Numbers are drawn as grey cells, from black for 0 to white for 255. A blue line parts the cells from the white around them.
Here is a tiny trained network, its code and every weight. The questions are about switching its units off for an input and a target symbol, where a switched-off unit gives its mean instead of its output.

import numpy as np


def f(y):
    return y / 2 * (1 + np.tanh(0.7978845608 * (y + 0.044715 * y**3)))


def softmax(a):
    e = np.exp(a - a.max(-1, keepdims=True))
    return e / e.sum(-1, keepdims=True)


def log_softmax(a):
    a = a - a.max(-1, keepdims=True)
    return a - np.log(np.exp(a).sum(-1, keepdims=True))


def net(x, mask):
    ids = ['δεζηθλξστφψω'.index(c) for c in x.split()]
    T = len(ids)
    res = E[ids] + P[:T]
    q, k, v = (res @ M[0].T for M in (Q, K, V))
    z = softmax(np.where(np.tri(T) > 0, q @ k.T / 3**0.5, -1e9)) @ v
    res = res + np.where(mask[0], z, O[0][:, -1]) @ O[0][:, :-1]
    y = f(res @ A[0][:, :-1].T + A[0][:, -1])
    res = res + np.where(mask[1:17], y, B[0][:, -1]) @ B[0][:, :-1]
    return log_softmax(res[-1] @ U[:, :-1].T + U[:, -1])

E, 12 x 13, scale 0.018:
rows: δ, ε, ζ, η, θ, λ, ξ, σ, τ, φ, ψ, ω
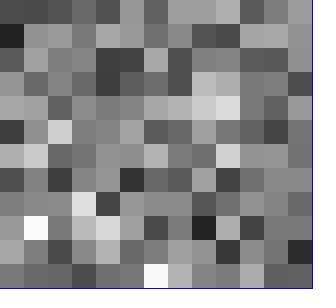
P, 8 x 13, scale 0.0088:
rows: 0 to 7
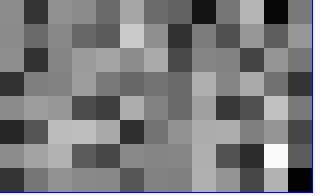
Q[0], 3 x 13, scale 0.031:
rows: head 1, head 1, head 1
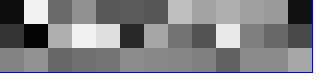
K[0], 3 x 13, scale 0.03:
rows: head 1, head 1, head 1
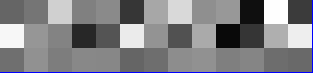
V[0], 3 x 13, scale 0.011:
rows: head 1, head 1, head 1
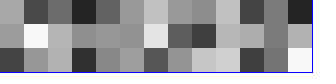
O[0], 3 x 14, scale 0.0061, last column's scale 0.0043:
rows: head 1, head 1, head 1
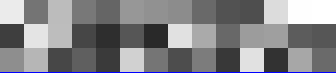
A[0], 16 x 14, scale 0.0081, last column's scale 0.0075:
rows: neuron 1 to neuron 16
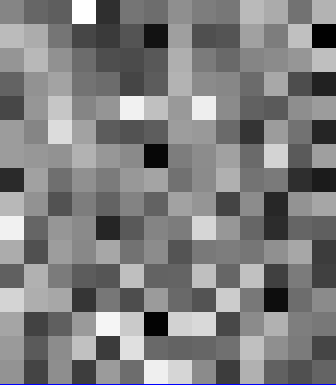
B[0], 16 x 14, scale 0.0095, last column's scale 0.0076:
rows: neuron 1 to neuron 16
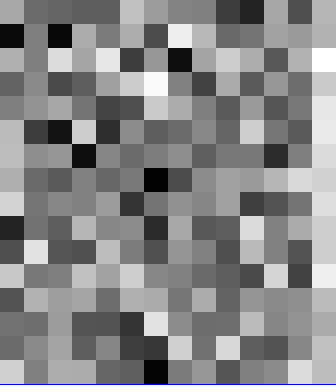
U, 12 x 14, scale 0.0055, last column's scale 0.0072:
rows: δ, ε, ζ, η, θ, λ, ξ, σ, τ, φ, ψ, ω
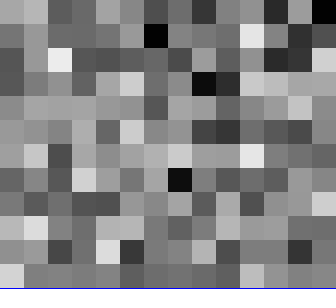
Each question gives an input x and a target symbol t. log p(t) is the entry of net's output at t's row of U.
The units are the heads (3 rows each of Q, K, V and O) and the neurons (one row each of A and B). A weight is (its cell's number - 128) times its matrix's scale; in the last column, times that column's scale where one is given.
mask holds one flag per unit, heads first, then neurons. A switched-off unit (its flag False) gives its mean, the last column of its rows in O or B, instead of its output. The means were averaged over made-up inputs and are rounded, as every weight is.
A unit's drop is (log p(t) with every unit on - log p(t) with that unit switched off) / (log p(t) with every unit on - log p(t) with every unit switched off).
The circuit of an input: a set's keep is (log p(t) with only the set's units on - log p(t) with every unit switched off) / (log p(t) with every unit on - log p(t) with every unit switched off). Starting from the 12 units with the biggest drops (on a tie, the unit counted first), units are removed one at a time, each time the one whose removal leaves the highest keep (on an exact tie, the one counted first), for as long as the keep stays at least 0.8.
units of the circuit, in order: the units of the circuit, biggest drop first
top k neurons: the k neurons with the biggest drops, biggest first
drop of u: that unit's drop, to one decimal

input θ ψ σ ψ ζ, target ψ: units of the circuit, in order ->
[head 1; neuron 11]
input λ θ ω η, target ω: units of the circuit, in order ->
[head 1; neuron 6]
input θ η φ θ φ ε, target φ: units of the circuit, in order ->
[head 1; neuron 3; neuron 4; neuron 12]
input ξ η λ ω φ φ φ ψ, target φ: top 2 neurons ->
[neuron 4; neuron 3]
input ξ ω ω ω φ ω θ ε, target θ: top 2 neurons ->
[neuron 2; neuron 3]
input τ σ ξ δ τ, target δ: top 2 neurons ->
[neuron 15; neuron 11]
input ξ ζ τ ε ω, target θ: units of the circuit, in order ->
[neuron 16]
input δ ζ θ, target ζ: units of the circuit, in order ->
[head 1; neuron 5; neuron 6]
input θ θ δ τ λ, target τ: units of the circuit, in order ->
[head 1; neuron 4; neuron 3]
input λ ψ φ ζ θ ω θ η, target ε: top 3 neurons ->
[neuron 10; neuron 2; neuron 4]
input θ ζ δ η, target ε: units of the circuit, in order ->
[neuron 10; neuron 11; neuron 15; head 1]
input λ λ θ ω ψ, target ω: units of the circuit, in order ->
[head 1; neuron 6; neuron 14]
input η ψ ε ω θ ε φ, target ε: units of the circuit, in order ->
[head 1; neuron 8]
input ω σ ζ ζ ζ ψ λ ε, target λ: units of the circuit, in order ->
[head 1; neuron 12; neuron 3; neuron 10]
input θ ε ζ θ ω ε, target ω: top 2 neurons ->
[neuron 6; neuron 3]
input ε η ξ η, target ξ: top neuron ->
[neuron 4]
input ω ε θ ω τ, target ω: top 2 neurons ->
[neuron 6; neuron 3]
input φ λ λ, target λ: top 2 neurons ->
[neuron 12; neuron 3]
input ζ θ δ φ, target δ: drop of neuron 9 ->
0.1
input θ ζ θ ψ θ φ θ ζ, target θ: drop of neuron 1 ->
0.0
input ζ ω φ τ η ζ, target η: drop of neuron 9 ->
0.2
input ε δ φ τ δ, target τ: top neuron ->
[neuron 4]
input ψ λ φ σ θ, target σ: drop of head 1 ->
0.8
